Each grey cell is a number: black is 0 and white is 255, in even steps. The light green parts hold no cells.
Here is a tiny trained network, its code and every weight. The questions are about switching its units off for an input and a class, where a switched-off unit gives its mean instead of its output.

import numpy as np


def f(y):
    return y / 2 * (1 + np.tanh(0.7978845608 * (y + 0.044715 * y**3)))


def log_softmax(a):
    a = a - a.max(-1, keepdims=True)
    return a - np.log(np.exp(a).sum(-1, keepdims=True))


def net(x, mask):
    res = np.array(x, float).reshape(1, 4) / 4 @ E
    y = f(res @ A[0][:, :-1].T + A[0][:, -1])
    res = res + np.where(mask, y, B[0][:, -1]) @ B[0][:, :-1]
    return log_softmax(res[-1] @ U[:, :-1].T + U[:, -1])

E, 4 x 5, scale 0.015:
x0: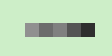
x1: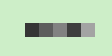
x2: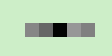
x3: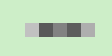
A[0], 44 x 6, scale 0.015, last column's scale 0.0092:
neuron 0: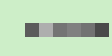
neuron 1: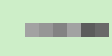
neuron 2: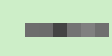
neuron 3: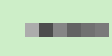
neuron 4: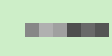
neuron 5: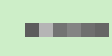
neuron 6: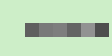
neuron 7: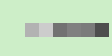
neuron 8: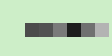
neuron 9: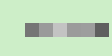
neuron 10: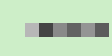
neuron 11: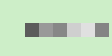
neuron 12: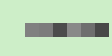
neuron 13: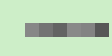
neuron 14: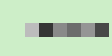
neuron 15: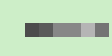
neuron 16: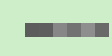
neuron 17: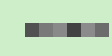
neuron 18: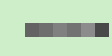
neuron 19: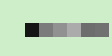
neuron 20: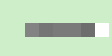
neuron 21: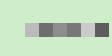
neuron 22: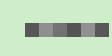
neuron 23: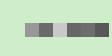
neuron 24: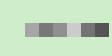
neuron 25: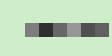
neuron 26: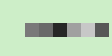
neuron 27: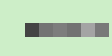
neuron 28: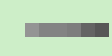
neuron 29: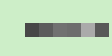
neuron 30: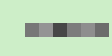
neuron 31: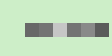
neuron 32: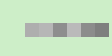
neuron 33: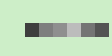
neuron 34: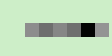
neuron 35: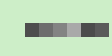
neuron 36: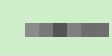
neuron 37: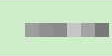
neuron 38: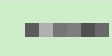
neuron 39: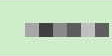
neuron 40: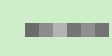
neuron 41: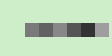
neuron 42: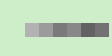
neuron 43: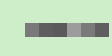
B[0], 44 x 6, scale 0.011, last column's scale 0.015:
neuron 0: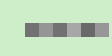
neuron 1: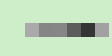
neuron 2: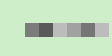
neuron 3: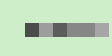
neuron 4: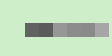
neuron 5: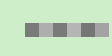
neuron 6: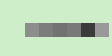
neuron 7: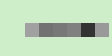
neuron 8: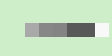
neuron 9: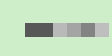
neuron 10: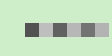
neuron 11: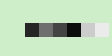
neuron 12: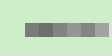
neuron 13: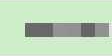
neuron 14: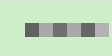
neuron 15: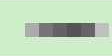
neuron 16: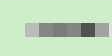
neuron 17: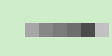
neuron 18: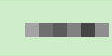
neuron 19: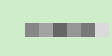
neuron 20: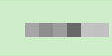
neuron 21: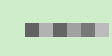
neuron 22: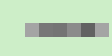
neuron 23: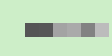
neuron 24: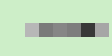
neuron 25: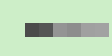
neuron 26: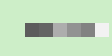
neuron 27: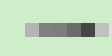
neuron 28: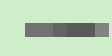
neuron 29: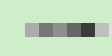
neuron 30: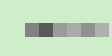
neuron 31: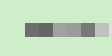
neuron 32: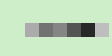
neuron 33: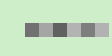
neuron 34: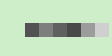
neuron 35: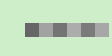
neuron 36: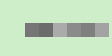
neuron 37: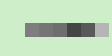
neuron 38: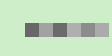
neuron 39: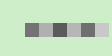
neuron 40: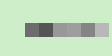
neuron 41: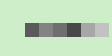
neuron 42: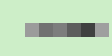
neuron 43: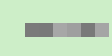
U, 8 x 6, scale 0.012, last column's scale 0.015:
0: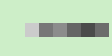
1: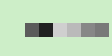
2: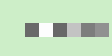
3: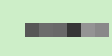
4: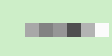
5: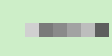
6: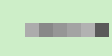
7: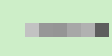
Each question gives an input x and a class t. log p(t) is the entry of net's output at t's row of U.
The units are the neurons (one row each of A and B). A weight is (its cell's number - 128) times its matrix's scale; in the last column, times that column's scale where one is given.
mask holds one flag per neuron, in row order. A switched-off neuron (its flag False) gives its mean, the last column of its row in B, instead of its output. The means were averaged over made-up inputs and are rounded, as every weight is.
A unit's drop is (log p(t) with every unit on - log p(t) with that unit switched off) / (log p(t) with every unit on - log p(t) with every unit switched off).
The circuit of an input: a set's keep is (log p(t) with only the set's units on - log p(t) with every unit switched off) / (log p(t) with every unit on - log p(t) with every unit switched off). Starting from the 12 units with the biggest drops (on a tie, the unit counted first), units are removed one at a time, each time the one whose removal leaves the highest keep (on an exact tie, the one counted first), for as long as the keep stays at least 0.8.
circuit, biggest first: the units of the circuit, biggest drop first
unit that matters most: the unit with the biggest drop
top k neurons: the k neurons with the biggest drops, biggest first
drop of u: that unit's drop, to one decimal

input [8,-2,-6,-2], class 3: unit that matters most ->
neuron 34
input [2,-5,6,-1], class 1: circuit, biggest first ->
(neuron 25; neuron 36)
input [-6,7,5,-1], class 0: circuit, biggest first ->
(neuron 29; neuron 27)
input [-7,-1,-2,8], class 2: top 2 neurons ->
(neuron 21; neuron 39)
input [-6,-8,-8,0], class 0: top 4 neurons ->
(neuron 32; neuron 24; neuron 37; neuron 1)
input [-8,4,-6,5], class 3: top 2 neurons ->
(neuron 11; neuron 15)
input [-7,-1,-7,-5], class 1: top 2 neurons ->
(neuron 9; neuron 40)
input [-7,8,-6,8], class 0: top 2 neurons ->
(neuron 15; neuron 29)
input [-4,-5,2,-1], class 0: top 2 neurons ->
(neuron 32; neuron 24)
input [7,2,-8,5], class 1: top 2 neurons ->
(neuron 23; neuron 11)
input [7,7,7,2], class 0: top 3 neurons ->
(neuron 8; neuron 11; neuron 29)
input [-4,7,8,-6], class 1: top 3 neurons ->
(neuron 26; neuron 2; neuron 30)
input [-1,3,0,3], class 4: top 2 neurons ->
(neuron 32; neuron 19)
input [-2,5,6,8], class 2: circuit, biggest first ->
(neuron 39)
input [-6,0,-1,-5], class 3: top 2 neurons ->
(neuron 11; neuron 39)
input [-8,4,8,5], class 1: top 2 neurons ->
(neuron 26; neuron 2)
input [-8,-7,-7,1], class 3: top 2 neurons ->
(neuron 11; neuron 37)
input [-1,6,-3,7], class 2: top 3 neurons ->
(neuron 39; neuron 10; neuron 21)
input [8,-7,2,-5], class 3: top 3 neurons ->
(neuron 34; neuron 41; neuron 25)
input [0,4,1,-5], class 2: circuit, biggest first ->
(neuron 19)
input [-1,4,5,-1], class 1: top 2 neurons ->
(neuron 26; neuron 2)
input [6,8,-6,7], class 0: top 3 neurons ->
(neuron 8; neuron 17; neuron 11)
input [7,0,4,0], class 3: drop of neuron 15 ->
0.0
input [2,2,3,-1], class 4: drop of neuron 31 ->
0.1
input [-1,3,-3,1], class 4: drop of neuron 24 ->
0.2
